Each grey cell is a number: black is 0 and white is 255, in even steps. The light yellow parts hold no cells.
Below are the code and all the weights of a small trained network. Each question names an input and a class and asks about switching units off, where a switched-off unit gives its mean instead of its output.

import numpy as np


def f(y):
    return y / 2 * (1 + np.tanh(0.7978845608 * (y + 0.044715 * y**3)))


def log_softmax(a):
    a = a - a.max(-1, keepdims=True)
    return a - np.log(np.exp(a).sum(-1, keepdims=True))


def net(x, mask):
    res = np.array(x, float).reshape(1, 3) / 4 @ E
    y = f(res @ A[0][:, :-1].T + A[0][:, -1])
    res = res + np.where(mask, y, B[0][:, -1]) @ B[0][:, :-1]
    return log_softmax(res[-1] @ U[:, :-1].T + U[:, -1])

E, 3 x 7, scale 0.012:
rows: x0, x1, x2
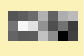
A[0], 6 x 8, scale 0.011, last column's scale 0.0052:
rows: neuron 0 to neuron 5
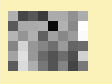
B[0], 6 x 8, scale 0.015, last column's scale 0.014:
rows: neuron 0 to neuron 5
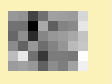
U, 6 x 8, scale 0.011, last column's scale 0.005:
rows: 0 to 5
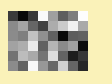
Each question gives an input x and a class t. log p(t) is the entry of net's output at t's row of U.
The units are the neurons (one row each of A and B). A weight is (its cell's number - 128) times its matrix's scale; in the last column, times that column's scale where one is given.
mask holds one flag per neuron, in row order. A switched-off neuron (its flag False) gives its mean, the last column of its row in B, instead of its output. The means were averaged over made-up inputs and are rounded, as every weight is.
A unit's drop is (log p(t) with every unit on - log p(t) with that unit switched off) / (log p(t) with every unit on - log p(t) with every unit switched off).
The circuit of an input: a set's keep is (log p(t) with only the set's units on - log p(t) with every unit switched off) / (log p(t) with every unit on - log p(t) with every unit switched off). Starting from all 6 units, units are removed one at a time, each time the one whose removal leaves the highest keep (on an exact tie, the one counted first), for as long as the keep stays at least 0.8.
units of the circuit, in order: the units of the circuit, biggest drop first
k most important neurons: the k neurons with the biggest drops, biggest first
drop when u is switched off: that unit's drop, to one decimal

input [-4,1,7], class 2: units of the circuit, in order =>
(neuron 0)
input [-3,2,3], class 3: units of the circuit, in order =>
(neuron 1; neuron 0)
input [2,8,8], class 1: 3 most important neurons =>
(neuron 1; neuron 5; neuron 4)
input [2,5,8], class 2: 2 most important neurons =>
(neuron 0; neuron 2)
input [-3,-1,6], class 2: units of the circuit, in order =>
(neuron 2; neuron 0)
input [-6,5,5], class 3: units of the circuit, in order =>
(neuron 1; neuron 5)
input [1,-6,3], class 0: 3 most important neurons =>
(neuron 4; neuron 5; neuron 3)
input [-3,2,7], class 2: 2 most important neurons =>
(neuron 0; neuron 2)
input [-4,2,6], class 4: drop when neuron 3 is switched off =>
0.1
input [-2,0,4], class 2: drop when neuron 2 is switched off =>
0.1
